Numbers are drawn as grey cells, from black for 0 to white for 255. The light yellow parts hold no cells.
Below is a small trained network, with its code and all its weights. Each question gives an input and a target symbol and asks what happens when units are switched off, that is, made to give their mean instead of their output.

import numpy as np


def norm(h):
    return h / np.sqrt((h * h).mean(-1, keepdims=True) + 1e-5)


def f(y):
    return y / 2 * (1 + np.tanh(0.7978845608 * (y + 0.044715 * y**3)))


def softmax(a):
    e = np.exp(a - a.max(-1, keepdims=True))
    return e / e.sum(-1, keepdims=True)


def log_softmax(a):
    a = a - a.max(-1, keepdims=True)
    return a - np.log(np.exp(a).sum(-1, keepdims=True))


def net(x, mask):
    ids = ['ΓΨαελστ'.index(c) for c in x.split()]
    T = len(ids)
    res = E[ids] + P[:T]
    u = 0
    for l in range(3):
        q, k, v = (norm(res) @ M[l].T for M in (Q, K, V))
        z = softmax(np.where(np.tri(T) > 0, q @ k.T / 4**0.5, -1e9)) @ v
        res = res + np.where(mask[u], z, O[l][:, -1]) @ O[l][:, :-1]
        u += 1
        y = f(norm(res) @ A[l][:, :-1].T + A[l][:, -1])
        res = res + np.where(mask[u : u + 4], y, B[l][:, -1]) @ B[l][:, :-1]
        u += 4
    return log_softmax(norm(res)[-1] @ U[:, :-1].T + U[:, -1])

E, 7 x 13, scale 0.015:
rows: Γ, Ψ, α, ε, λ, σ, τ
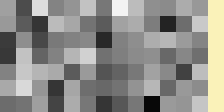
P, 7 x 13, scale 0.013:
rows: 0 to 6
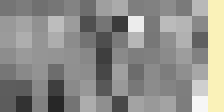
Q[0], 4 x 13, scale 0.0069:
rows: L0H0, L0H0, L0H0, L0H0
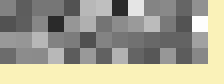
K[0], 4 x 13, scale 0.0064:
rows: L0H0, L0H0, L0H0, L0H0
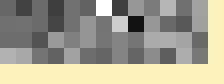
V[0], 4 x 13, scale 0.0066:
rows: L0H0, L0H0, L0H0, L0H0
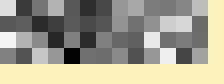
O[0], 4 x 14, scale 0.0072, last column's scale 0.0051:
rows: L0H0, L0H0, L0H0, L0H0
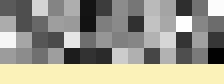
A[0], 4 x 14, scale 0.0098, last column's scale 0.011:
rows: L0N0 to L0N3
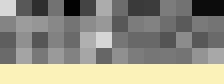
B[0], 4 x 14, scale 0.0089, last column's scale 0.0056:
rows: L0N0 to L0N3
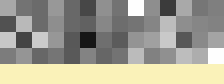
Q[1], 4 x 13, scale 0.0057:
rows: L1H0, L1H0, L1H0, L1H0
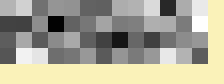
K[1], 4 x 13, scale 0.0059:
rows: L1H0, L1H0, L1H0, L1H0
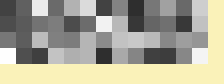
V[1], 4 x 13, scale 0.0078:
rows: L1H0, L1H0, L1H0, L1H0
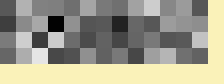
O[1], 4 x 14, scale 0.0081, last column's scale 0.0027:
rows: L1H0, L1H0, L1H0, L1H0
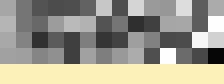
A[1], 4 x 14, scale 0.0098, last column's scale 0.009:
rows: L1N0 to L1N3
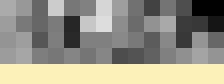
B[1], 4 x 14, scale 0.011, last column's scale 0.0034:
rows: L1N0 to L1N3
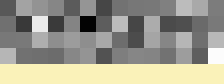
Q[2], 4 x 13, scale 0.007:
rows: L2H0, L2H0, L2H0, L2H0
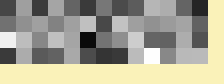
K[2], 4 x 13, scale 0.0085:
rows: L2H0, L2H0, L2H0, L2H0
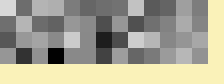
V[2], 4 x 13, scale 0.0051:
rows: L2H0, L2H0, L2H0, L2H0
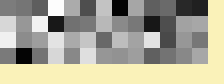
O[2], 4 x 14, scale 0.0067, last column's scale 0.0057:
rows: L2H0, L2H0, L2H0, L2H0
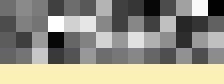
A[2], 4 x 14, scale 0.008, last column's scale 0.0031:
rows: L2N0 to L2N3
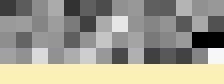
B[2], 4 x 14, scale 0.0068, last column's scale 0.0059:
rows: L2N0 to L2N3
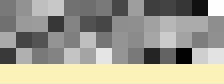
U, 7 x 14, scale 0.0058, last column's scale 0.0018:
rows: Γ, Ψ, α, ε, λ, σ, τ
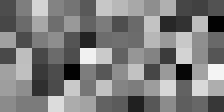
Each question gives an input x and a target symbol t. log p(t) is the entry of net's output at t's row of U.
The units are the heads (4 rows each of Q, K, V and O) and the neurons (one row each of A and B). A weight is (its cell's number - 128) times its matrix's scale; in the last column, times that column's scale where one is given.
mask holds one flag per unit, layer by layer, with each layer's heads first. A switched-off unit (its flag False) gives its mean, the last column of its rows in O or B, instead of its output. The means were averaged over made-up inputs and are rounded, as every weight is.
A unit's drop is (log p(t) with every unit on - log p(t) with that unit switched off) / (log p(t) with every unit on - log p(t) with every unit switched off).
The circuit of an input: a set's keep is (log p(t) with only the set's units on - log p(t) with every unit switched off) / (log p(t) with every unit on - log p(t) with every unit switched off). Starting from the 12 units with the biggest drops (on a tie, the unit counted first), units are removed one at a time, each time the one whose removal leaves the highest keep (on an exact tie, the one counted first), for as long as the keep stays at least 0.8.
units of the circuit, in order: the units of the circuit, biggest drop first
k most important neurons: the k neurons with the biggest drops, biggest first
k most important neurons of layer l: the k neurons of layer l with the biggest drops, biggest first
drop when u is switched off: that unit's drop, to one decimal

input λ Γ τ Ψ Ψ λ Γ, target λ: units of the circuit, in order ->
[L0H0]
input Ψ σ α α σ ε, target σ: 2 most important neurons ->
[L2N0, L0N2]
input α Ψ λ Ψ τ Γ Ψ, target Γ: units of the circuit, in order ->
[L1H0, L2H0]
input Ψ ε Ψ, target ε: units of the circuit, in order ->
[L1H0, L0H0]
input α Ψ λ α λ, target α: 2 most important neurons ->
[L1N2, L2N3]
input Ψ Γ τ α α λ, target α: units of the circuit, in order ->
[L0H0, L2N3]
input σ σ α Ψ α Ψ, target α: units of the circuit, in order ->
[L2N3, L1H0]
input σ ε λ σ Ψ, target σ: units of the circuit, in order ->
[L0H0, L2N0]
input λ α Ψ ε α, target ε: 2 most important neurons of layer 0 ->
[L0N2, L0N3]
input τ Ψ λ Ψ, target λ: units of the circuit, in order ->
[L1H0, L0H0]
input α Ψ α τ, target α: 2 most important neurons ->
[L2N3, L1N3]
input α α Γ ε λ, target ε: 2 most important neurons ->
[L0N2, L1N2]
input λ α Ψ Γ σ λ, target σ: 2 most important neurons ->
[L1N2, L2N0]
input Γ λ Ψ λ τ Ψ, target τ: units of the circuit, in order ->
[L2H0]
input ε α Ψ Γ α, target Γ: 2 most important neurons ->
[L2N0, L1N3]
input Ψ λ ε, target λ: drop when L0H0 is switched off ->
0.8
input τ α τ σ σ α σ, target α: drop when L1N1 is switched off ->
0.0
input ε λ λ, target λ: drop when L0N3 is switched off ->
0.1
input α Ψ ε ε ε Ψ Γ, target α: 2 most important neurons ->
[L2N3, L0N0]
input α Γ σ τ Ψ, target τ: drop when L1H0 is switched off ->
0.5
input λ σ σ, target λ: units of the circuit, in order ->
[L1H0]
